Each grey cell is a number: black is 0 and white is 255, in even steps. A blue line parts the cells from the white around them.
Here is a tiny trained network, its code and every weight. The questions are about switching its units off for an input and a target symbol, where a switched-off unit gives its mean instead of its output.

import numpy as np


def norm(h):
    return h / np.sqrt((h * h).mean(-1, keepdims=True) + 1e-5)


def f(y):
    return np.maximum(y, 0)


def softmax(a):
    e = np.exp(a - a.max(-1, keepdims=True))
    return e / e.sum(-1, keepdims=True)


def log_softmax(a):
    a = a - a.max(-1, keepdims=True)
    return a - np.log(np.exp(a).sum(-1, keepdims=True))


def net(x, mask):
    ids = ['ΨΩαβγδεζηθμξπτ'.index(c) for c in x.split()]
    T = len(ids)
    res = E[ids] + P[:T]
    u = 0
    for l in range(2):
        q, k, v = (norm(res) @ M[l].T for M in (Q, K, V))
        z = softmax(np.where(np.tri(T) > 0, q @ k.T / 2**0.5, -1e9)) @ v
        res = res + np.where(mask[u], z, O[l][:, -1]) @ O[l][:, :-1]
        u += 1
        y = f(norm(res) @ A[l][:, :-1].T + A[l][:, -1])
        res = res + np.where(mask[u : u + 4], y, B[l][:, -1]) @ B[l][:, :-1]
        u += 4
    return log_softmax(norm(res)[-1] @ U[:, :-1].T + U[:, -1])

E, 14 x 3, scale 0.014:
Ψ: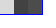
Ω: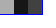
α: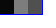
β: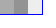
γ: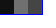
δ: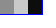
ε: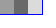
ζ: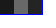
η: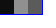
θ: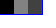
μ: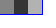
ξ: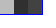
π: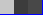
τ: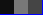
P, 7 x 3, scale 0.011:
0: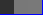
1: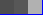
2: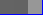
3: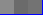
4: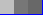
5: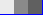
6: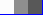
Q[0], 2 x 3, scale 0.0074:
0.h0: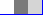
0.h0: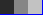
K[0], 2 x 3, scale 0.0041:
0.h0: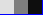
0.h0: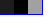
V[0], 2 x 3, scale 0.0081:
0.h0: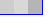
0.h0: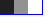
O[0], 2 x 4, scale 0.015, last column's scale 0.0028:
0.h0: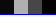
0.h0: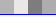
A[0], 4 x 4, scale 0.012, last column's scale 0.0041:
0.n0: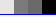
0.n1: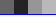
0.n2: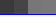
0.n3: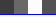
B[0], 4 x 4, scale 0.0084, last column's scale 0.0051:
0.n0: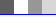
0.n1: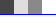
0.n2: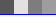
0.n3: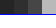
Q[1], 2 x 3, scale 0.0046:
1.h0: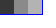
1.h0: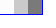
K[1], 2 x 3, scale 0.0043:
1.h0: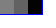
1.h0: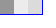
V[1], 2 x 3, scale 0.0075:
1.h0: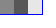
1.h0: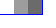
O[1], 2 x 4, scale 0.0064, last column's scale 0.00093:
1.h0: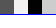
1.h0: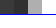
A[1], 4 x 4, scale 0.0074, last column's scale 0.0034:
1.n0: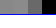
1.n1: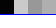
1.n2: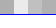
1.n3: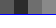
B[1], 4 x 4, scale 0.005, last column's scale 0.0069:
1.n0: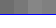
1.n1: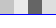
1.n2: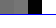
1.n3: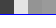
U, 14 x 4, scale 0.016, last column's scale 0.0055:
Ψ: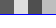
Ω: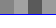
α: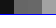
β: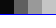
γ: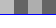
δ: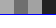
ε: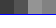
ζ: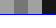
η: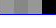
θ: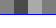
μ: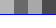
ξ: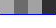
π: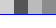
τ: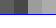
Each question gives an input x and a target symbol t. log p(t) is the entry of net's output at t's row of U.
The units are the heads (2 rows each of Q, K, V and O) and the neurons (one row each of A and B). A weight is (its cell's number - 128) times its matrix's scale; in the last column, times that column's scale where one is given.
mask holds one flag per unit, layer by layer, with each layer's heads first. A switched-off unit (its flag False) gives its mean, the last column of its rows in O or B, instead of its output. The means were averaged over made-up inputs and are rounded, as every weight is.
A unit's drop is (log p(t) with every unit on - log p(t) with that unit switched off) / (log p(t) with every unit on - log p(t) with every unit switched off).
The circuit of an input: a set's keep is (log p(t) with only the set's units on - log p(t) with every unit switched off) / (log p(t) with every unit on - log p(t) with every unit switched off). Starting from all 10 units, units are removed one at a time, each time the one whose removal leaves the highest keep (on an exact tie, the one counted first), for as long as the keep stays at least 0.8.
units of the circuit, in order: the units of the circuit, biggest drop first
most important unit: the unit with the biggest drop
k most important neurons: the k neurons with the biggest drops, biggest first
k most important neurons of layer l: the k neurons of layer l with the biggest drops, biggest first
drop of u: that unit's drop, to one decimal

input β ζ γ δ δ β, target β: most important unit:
0.h0
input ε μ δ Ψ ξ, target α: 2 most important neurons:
0.n1; 1.n3
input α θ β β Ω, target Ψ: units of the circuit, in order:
0.n0; 0.h0
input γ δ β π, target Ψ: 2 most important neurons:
0.n1; 0.n3
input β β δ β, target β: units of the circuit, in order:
0.h0; 0.n3
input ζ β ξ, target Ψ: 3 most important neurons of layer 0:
0.n0; 0.n1; 0.n3
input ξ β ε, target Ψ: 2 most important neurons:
0.n1; 1.n1
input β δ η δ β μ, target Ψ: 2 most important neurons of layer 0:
0.n1; 0.n2
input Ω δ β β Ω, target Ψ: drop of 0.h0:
0.3
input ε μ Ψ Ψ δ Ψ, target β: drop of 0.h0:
1.1
